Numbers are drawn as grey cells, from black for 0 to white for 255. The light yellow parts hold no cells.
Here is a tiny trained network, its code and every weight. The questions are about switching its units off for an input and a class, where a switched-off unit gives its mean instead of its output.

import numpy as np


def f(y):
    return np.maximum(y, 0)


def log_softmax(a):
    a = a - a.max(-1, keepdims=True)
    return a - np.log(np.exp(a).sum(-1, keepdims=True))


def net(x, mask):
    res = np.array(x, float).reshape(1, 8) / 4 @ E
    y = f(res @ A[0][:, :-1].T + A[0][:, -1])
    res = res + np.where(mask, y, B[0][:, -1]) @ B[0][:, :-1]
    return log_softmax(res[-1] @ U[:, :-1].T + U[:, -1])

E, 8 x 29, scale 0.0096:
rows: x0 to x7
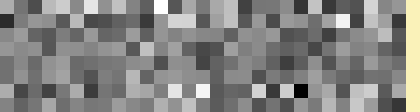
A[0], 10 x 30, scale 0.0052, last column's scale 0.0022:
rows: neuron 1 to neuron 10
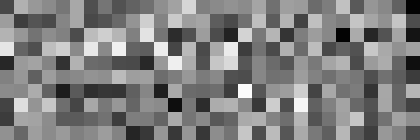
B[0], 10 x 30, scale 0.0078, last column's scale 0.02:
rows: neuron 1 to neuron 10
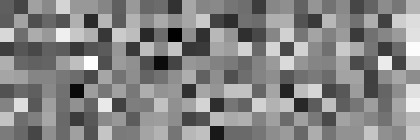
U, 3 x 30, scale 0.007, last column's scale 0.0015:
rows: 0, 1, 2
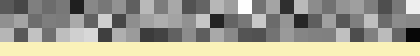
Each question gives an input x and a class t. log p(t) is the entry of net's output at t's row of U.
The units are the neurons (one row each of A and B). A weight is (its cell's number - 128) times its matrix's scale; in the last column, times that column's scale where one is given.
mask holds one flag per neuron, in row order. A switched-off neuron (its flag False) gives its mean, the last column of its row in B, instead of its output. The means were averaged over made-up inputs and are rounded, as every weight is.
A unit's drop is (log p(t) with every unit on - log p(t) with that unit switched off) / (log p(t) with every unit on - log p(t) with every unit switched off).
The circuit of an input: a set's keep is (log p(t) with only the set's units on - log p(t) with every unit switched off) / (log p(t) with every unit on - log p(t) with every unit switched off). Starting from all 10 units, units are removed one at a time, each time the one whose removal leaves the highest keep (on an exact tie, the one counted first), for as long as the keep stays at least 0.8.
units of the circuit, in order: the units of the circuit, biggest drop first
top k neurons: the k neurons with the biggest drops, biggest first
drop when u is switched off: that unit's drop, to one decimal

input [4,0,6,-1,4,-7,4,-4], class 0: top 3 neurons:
[neuron 8; neuron 4; neuron 10]
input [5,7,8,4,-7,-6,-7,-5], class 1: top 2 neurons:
[neuron 8; neuron 3]
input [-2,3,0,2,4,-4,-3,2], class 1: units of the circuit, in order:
[neuron 4]
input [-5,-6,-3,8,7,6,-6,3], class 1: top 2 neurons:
[neuron 8; neuron 4]
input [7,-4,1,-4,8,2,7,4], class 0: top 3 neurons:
[neuron 4; neuron 8; neuron 10]
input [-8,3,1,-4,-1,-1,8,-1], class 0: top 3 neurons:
[neuron 7; neuron 8; neuron 9]
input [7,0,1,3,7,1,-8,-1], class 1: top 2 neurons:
[neuron 8; neuron 10]
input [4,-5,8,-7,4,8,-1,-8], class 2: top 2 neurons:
[neuron 3; neuron 7]
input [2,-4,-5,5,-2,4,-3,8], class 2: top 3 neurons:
[neuron 3; neuron 2; neuron 7]
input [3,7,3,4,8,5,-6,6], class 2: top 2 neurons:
[neuron 5; neuron 2]
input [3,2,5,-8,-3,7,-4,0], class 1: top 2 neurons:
[neuron 8; neuron 7]
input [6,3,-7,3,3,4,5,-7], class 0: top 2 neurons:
[neuron 4; neuron 8]
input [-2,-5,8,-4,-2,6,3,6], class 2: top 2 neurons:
[neuron 3; neuron 8]
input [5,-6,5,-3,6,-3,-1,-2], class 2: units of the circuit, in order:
[neuron 3]
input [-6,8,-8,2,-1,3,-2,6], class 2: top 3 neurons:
[neuron 5; neuron 4; neuron 1]
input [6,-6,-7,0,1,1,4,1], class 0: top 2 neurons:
[neuron 4; neuron 5]
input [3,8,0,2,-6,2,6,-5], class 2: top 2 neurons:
[neuron 5; neuron 8]
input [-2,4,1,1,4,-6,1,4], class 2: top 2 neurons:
[neuron 4; neuron 5]
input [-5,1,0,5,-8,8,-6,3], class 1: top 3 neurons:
[neuron 8; neuron 4; neuron 10]
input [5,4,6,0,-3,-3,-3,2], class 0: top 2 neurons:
[neuron 4; neuron 3]
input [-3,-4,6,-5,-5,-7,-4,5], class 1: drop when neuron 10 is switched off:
0.3
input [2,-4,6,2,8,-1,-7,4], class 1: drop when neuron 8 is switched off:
0.7
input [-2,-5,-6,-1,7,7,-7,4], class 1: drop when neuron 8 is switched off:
1.1
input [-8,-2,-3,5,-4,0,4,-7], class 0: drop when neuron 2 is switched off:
0.0
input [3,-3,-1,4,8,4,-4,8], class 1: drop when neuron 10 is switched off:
0.1
